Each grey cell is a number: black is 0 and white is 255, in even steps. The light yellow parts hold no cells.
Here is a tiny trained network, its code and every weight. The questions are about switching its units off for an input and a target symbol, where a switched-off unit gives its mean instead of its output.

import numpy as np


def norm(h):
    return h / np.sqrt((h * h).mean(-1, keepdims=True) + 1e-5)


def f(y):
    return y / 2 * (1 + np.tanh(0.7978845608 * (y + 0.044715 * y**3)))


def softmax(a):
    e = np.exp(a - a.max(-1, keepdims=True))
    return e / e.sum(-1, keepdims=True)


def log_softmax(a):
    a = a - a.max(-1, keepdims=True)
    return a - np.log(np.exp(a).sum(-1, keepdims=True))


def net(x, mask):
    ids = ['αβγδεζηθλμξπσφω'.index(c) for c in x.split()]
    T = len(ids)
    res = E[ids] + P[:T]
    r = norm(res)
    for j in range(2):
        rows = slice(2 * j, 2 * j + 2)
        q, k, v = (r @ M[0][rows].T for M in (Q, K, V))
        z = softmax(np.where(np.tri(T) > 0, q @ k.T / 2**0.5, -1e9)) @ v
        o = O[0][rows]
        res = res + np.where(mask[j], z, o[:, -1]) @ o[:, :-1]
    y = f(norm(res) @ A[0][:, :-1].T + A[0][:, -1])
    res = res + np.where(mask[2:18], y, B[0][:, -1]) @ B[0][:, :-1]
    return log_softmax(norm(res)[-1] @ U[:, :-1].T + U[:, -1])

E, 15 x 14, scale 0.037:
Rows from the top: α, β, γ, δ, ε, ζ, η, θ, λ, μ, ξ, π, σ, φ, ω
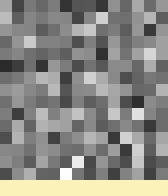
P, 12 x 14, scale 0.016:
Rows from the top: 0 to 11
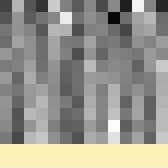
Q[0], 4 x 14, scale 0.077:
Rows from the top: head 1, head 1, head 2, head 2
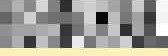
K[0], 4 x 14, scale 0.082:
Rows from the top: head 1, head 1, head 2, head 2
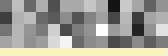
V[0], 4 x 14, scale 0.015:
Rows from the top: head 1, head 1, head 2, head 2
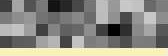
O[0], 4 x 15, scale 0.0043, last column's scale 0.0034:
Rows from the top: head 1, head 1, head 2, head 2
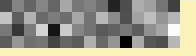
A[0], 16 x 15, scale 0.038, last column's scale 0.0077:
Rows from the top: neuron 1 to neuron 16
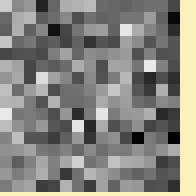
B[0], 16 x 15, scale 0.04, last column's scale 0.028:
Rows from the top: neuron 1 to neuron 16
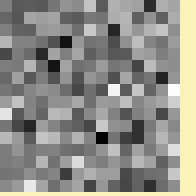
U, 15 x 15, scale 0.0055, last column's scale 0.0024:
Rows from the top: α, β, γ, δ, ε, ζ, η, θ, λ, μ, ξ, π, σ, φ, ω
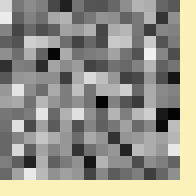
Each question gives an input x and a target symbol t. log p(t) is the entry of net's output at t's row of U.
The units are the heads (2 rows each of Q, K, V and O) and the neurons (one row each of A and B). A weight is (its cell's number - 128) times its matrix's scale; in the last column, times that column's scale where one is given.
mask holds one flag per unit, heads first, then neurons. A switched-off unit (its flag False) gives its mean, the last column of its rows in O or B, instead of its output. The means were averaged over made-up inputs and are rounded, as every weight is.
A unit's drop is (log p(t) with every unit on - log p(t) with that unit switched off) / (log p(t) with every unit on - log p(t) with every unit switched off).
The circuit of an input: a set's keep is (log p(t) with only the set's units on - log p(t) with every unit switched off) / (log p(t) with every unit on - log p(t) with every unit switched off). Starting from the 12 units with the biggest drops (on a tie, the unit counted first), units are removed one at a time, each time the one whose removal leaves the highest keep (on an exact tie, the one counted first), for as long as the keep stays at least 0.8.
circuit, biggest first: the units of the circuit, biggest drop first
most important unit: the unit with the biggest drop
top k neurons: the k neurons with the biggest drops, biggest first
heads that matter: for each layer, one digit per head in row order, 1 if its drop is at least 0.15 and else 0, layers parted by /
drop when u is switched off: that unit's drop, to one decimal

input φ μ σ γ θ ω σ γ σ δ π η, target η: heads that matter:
10
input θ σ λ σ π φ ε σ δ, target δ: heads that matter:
10
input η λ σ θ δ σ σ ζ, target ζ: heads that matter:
00
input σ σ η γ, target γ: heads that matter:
00
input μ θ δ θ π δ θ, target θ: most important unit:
head 1
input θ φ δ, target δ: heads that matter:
00
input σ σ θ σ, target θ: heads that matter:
11
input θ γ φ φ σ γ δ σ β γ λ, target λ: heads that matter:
00
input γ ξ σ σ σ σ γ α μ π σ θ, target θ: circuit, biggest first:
head 2; neuron 9
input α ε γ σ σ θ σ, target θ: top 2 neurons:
neuron 9; neuron 8
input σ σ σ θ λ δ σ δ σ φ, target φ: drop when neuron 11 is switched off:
1.1
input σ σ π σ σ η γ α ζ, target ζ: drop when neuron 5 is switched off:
0.9
